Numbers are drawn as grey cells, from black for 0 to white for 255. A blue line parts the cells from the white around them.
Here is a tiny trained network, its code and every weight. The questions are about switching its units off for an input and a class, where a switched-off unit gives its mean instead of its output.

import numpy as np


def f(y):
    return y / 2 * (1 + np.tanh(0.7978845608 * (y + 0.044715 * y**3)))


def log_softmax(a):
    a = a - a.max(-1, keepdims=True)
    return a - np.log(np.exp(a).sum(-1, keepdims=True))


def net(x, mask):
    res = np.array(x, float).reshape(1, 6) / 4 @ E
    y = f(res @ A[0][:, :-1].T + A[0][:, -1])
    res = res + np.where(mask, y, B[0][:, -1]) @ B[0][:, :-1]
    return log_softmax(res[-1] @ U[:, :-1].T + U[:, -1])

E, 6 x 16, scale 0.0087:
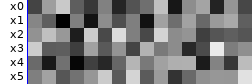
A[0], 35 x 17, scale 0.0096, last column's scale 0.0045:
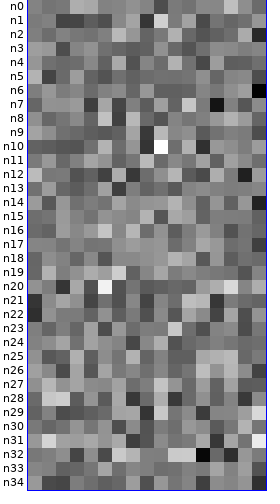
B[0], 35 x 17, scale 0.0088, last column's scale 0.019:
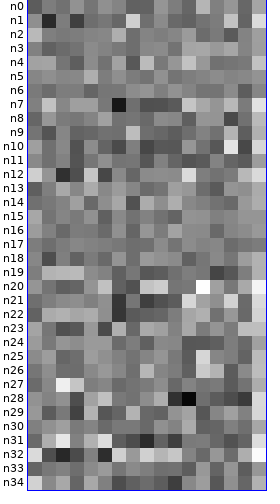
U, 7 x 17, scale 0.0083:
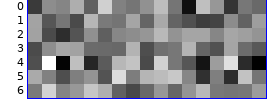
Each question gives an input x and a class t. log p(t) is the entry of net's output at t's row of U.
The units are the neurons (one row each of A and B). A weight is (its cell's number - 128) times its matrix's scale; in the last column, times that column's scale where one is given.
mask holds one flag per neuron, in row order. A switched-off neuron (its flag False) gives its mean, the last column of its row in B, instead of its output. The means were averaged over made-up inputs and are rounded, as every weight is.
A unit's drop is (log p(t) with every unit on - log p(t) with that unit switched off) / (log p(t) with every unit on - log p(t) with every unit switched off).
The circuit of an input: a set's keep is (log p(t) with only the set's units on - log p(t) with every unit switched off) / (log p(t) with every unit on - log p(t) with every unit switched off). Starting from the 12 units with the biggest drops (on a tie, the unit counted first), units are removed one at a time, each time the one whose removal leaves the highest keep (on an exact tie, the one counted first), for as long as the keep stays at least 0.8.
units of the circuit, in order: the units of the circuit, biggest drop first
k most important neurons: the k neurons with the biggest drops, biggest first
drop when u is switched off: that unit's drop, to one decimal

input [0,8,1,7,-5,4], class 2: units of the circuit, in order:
[n31]
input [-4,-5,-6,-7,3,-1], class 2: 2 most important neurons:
[n31; n22]
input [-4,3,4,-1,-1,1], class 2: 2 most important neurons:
[n28; n31]
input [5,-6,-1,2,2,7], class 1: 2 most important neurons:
[n20; n7]
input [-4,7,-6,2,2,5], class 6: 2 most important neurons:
[n32; n8]
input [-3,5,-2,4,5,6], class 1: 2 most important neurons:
[n34; n10]
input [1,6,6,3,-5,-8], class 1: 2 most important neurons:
[n20; n28]
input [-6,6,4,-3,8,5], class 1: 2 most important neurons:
[n10; n34]
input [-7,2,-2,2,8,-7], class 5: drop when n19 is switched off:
0.0
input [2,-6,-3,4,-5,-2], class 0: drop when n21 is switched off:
0.1
